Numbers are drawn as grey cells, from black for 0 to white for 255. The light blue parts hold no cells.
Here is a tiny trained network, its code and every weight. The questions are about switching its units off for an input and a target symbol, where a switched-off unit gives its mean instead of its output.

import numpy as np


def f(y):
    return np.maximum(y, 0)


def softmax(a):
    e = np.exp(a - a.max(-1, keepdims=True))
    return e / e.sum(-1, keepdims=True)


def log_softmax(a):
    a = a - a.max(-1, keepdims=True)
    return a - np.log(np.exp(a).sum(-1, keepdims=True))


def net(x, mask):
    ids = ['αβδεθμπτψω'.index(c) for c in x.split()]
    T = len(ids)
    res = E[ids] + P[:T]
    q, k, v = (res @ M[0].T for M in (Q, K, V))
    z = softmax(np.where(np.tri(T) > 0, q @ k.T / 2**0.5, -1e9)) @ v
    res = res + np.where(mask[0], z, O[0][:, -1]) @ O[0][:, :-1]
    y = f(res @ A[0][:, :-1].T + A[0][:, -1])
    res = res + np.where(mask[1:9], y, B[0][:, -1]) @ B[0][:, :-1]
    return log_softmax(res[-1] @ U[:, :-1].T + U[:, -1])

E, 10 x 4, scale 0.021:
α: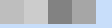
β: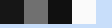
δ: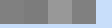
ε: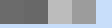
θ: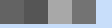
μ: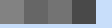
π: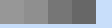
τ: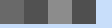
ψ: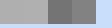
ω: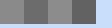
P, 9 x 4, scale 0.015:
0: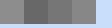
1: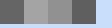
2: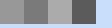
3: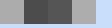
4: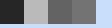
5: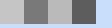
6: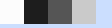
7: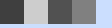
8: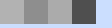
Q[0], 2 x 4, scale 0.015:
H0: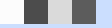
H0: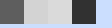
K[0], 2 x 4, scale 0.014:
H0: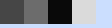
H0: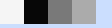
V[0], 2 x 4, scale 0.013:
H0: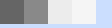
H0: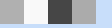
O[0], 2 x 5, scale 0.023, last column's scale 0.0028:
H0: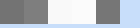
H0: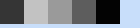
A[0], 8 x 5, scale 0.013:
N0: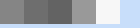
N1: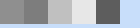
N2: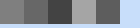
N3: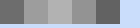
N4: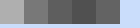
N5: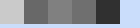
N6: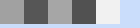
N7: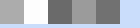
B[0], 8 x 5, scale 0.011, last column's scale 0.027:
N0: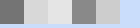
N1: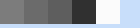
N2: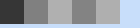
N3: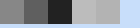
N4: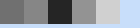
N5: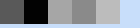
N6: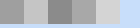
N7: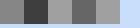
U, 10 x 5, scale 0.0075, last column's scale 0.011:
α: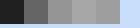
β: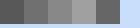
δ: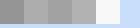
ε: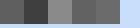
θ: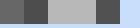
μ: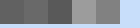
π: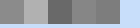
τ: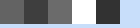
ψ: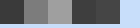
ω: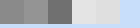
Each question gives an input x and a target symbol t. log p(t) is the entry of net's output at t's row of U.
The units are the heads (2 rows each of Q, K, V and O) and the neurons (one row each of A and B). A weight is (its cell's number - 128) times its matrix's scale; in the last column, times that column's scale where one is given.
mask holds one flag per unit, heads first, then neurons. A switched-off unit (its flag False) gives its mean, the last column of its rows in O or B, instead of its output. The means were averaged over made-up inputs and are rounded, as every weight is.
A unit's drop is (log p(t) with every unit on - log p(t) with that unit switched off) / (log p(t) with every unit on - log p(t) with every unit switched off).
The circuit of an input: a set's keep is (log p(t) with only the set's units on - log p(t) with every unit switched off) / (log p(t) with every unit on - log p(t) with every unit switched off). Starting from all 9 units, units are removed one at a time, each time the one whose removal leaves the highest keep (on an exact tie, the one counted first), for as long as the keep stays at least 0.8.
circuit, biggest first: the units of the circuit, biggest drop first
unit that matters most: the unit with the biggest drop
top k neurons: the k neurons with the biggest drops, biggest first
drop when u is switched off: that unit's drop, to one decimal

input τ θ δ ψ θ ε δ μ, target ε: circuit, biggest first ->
[N1 H0]
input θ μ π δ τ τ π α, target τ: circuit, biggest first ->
[H0 N5]
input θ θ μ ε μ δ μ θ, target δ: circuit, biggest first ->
[N5 N4 N1]
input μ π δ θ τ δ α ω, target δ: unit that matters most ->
N5
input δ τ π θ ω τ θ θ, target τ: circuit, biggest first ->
[H0 N1]
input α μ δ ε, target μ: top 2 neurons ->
[N4 N5]
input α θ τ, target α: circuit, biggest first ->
[H0 N3]
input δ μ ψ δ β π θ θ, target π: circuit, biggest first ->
[H0 N5]
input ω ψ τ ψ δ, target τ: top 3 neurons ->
[N5 N1 N4]
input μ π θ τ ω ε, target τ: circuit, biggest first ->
[H0 N5 N1]
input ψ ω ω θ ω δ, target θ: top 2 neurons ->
[N5 N4]
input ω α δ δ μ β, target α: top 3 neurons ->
[N6 N4 N7]
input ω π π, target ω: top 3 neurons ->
[N1 N6 N4]
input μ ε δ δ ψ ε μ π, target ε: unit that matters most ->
N1
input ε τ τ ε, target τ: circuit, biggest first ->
[H0 N1]
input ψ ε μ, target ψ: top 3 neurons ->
[N3 N4 N6]
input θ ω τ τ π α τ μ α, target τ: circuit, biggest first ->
[H0 N5 N1]
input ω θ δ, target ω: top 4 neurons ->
[N1 N6 N4 N7]
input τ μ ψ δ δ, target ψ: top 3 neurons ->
[N6 N3 N4]
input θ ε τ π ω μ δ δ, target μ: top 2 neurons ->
[N4 N5]
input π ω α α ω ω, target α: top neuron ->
[N3]
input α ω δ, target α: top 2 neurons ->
[N3 N6]
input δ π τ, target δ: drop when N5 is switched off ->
0.1
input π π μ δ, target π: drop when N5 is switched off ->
0.3
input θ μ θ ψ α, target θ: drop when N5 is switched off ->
0.2
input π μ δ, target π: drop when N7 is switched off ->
0.0
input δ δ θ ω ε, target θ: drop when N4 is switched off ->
0.2
